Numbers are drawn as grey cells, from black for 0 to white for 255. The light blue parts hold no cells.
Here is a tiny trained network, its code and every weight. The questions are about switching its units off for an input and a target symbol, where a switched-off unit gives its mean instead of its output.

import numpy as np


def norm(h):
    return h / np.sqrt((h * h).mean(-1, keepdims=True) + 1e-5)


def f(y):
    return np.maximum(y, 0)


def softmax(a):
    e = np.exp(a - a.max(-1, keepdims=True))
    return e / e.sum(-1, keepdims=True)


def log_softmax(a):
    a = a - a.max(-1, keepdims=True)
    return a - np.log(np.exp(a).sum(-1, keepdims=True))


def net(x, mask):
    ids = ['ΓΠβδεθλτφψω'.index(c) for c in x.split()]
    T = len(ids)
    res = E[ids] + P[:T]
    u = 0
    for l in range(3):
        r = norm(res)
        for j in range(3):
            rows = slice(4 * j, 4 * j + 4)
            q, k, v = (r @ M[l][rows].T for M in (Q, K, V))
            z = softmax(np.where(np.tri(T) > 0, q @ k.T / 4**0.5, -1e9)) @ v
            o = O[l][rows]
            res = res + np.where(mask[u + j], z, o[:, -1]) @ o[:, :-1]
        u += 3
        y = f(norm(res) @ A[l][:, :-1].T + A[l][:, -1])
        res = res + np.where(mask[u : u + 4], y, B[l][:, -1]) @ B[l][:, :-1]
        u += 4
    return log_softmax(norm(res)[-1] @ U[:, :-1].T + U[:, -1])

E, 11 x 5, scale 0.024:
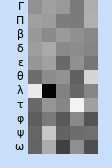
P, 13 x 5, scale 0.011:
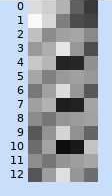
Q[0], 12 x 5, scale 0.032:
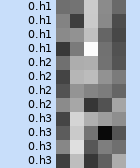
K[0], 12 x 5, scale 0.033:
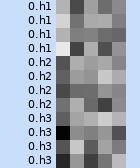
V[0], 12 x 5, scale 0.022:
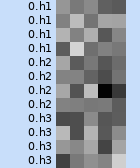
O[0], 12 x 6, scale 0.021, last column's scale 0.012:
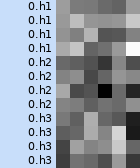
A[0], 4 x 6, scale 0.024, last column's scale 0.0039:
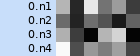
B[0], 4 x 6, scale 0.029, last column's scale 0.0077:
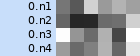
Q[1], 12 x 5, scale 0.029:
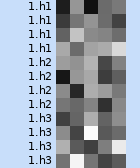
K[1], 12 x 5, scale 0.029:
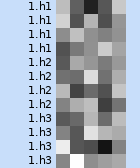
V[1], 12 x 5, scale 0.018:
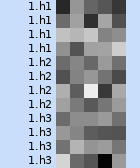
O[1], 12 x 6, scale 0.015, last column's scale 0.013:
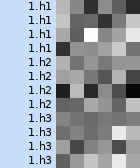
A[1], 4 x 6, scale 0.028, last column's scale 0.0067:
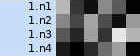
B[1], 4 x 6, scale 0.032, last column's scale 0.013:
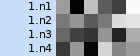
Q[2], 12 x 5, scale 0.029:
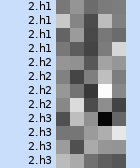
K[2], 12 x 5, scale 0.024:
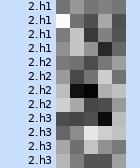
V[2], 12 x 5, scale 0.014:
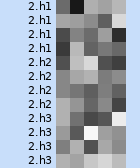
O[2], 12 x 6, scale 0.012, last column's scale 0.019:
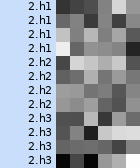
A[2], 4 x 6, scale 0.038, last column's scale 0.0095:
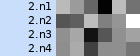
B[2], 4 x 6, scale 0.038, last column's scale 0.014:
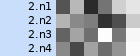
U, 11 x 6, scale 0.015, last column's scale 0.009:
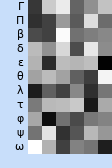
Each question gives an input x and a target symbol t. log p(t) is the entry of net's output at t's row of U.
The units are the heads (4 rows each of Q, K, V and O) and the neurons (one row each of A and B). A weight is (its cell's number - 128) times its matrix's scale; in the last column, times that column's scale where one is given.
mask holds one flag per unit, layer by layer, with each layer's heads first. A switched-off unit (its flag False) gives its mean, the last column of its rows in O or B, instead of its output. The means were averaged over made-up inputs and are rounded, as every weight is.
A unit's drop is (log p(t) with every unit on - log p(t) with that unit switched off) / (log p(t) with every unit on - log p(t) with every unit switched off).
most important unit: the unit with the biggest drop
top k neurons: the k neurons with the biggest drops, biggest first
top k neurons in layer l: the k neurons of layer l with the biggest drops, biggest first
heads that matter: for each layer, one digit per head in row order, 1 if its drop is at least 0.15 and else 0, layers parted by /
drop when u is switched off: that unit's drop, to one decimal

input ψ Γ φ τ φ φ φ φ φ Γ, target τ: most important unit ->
0.h2
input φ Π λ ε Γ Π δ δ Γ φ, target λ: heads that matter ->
100 / 000 / 000
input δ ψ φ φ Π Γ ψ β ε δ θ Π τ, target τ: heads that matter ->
110 / 001 / 000
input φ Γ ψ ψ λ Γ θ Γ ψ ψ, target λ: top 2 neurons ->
0.n2, 1.n4
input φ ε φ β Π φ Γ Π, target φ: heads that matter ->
001 / 000 / 000
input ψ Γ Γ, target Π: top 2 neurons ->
1.n3, 2.n1
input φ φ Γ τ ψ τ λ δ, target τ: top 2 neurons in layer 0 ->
0.n3, 0.n1
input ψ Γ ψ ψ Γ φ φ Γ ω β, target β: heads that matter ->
011 / 100 / 000
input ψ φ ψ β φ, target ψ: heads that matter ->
110 / 000 / 000
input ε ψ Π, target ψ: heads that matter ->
010 / 000 / 000
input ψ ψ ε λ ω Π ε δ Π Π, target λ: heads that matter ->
100 / 000 / 000
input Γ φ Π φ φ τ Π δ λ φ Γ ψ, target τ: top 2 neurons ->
2.n3, 2.n1
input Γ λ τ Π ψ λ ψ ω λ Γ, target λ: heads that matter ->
101 / 001 / 110
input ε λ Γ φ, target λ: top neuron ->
1.n4
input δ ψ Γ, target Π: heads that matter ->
011 / 100 / 000
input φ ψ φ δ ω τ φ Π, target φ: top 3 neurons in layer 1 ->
1.n1, 1.n2, 1.n4
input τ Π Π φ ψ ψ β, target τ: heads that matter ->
010 / 001 / 000
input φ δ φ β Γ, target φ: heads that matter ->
011 / 000 / 000
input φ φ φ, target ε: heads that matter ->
111 / 001 / 000
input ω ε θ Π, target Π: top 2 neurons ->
0.n2, 2.n3
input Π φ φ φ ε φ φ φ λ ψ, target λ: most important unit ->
0.h1
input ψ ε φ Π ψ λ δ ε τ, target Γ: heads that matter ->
011 / 000 / 000
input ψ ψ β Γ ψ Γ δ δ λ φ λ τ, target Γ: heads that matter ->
010 / 000 / 000
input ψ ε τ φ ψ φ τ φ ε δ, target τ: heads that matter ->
010 / 000 / 000
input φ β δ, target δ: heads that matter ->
011 / 101 / 000
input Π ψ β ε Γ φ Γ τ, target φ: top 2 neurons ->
1.n1, 1.n2
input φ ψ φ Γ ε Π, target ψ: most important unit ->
0.h3
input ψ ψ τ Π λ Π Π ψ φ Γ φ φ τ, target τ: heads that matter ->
110 / 000 / 000
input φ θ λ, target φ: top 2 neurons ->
0.n3, 1.n3
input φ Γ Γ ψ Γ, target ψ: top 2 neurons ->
2.n1, 0.n3
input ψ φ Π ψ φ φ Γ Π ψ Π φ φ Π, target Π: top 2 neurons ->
1.n3, 2.n3
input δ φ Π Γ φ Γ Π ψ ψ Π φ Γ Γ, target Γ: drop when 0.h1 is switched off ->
0.9
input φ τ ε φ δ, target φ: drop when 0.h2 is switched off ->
0.1
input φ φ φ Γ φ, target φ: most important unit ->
1.n1
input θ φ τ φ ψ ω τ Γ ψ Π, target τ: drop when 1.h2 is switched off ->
0.0
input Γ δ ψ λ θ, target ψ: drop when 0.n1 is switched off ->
0.1
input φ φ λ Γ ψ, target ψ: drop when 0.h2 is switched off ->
0.2
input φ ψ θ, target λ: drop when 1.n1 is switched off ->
-0.1
